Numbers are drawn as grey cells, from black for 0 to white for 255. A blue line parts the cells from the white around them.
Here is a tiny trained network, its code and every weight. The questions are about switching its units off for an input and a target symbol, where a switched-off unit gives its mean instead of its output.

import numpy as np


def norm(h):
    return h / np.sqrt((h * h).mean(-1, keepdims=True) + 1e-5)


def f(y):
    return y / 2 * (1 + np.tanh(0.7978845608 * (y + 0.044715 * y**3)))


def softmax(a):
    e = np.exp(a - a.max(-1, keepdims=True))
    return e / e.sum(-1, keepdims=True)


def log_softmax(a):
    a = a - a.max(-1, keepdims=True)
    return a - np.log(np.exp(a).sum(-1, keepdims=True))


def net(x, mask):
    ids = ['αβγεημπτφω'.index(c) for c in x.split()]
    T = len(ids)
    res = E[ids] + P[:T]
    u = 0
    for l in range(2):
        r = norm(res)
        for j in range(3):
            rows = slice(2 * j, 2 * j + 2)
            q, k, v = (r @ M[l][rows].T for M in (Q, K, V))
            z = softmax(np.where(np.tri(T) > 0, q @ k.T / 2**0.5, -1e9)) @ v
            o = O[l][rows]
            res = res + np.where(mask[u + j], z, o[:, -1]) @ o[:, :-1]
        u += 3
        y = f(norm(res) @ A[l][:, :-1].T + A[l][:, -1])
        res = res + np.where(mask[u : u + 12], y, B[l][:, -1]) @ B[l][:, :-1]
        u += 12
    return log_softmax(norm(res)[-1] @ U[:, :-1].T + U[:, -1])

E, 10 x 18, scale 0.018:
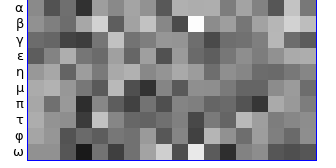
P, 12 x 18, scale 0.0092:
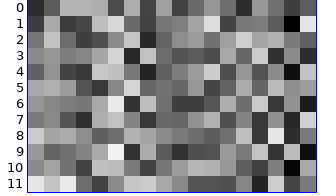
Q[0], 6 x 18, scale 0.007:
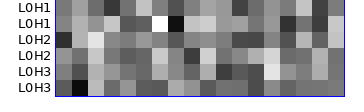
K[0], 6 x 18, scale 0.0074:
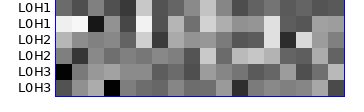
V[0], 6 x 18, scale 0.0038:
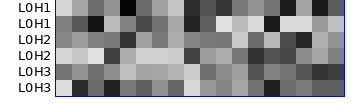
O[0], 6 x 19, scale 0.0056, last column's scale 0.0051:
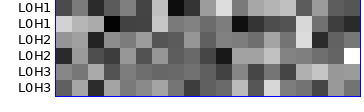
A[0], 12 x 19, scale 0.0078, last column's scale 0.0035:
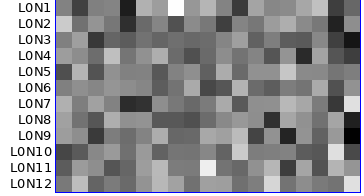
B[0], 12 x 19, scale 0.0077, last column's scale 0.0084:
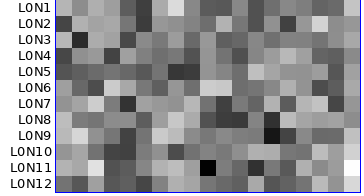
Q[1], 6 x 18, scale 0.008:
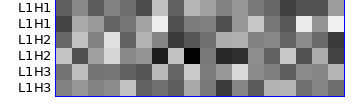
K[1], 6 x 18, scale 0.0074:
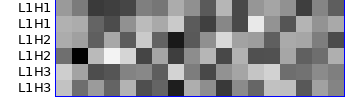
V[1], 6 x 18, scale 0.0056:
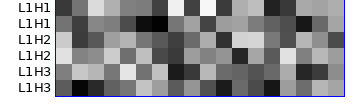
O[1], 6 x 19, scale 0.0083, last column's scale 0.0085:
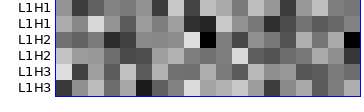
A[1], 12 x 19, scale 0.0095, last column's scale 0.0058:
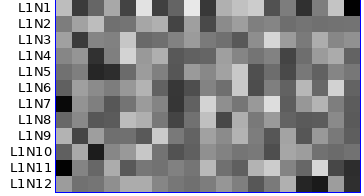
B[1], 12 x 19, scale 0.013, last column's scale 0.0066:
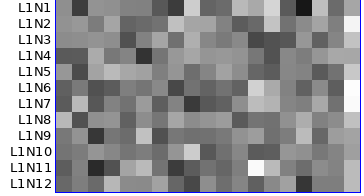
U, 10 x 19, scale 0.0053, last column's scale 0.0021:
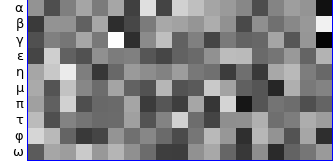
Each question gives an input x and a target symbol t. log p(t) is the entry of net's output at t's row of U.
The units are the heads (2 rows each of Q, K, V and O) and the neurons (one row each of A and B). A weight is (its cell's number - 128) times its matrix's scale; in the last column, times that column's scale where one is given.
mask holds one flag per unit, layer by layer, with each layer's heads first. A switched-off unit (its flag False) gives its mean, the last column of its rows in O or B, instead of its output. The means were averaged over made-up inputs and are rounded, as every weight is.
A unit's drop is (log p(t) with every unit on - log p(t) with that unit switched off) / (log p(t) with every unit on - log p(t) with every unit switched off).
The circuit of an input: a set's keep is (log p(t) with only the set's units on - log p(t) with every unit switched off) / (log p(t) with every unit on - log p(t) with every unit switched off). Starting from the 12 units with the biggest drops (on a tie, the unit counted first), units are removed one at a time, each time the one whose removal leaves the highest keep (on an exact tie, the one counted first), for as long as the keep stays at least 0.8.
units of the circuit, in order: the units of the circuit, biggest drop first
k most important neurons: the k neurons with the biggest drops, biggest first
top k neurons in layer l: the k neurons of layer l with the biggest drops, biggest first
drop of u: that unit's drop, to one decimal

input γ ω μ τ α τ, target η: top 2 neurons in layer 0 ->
(L0N12 L0N2)
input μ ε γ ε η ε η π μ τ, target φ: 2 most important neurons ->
(L1N9 L0N8)
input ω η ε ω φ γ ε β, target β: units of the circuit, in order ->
(L1N4 L0N11)
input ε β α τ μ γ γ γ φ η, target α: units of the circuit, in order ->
(L1H1 L0N11)
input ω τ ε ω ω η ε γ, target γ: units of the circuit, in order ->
(L1N10)
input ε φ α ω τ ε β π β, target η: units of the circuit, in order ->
(L0H1 L0N7)
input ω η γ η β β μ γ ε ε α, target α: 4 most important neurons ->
(L1N8 L1N5 L0N9 L1N4)
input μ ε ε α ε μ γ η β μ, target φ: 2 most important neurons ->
(L0N4 L0N8)
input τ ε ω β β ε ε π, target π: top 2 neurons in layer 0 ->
(L0N9 L0N3)
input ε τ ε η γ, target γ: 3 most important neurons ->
(L1N10 L1N5 L1N8)
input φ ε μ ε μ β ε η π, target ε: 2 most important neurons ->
(L0N1 L0N9)
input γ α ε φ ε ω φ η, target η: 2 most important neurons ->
(L0N9 L0N11)
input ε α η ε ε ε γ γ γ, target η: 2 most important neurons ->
(L0N11 L0N1)
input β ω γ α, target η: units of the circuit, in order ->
(L0H1)
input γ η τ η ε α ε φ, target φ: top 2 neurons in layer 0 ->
(L0N9 L0N8)
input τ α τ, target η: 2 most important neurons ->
(L0N10 L1N3)
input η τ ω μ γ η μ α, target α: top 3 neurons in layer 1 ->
(L1N5 L1N8 L1N4)
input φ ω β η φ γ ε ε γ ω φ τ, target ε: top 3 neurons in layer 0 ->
(L0N2 L0N9 L0N1)
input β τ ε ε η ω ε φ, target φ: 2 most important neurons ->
(L0N8 L0N9)
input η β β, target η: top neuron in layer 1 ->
(L1N6)
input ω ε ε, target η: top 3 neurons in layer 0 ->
(L0N11 L0N1 L0N10)
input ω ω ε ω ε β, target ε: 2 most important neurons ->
(L0N11 L1N11)
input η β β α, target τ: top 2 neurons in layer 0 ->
(L0N4 L0N12)
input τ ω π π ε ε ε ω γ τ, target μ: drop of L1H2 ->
1.3
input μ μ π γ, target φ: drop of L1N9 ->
0.1
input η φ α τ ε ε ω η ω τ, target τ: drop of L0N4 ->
0.1
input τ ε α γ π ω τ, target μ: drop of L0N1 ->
0.0
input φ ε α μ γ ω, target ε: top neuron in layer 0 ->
(L0N7)
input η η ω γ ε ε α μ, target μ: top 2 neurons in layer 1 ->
(L1N1 L1N5)
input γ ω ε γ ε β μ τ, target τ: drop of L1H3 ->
0.2
